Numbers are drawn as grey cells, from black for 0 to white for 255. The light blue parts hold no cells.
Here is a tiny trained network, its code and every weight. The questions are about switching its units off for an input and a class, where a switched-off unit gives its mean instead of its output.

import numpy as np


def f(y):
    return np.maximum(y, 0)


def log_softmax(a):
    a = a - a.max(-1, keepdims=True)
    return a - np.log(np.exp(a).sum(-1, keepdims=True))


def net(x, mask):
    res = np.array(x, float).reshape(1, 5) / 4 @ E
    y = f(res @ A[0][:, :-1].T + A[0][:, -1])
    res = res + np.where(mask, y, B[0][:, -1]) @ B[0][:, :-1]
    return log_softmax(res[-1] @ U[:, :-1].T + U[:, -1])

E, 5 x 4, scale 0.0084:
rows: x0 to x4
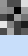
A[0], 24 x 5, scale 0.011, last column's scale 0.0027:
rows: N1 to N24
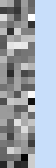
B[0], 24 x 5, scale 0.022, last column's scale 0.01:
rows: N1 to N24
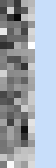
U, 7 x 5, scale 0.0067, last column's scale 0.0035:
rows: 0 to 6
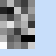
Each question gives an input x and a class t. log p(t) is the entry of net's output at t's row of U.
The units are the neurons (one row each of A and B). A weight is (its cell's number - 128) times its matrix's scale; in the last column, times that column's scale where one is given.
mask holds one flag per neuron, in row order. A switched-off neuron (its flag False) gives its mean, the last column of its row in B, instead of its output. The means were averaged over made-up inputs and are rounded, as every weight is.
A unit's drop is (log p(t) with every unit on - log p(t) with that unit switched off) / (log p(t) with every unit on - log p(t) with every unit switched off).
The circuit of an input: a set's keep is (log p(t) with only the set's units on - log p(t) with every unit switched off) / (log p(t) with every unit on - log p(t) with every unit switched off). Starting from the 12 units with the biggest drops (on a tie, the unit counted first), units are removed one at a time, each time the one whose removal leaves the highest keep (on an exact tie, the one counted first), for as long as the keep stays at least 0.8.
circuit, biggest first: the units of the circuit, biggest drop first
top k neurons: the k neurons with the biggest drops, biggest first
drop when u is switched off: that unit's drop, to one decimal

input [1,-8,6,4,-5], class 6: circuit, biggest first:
N11
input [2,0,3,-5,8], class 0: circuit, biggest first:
N2, N24
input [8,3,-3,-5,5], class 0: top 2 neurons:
N2, N19
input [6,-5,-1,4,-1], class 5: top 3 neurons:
N23, N24, N22
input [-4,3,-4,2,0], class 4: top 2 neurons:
N3, N7
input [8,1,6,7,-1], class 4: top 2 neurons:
N3, N18
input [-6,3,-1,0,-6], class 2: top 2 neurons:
N19, N10
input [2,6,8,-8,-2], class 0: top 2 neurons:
N2, N19
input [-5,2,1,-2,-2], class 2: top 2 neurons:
N19, N7
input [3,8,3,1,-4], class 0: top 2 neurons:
N2, N10
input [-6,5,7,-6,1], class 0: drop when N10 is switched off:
-0.1
